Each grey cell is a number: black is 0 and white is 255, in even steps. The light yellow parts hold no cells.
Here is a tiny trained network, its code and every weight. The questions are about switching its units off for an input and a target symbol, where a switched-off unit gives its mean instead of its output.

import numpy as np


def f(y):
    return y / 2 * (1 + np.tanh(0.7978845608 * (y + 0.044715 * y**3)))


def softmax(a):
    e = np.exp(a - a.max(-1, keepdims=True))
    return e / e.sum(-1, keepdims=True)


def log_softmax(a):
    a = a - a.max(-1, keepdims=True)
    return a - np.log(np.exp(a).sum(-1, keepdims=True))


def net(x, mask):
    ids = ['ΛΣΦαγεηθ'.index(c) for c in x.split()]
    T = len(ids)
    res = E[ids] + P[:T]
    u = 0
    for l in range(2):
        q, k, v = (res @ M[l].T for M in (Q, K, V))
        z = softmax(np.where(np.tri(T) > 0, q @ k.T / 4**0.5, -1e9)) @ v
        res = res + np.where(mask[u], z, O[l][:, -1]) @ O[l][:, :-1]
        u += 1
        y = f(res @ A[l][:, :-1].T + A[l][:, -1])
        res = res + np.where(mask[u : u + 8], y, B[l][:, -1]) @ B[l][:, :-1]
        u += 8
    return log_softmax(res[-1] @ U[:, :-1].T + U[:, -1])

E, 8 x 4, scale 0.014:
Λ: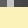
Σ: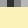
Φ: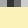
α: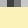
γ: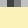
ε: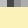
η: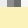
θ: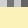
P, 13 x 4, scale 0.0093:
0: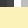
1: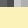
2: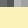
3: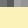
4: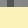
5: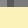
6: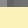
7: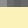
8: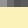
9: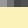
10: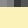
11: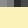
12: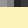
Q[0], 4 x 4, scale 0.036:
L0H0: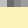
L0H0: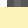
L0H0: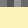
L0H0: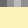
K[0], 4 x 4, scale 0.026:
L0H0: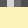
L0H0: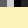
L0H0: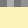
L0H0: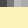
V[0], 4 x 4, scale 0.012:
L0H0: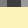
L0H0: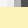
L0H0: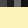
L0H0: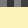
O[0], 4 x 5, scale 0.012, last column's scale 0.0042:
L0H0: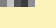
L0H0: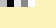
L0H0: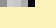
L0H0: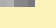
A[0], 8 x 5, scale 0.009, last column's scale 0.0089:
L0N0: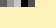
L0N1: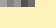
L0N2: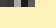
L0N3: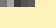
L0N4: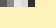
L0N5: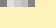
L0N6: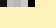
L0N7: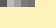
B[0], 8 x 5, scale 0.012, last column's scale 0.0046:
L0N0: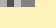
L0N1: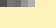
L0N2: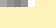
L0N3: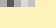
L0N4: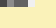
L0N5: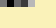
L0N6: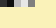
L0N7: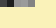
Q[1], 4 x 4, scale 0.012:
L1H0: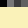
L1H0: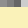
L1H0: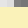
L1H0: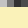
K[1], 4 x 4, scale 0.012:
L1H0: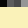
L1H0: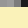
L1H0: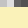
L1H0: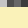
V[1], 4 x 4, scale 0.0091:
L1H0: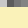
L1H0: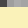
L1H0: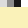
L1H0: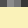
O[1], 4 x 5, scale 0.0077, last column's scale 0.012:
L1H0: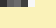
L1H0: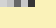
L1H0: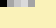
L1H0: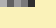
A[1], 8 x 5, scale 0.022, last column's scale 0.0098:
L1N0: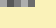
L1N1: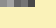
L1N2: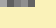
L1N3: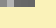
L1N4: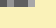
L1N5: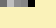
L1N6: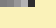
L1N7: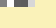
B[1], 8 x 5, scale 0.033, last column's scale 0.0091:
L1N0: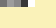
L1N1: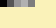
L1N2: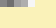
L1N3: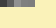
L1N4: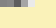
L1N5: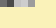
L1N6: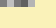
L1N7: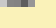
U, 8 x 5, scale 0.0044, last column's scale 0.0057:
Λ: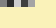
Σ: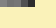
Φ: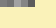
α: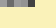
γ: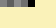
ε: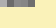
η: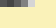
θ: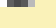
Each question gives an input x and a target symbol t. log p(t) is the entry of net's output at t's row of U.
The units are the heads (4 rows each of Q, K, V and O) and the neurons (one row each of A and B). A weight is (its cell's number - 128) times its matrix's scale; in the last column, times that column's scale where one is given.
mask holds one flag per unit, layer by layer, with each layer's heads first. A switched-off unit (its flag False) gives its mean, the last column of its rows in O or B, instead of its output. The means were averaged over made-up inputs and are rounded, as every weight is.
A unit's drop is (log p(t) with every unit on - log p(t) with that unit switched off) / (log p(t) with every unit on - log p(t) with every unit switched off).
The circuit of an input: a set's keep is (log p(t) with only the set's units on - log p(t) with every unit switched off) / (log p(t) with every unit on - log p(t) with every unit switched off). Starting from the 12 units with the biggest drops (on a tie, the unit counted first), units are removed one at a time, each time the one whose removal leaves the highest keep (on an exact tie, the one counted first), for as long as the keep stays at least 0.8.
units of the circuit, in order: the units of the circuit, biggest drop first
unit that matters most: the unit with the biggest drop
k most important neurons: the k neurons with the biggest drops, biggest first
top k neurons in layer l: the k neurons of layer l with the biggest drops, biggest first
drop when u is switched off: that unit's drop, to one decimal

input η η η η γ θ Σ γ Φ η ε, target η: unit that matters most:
L1H0
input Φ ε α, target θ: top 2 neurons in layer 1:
L1N7, L1N2
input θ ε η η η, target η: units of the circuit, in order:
L0H0, L1H0, L1N4
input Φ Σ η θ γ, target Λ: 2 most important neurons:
L1N0, L1N4
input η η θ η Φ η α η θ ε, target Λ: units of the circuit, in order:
L0H0, L1N0
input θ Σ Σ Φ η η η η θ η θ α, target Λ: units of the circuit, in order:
L0H0, L1N0
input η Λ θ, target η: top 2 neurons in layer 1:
L1N4, L1N0
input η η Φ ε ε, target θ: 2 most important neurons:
L0N5, L1N7
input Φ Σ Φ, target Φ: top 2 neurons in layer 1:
L1N5, L1N6
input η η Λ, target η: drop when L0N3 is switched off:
-0.1
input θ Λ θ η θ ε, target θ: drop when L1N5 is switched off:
0.2
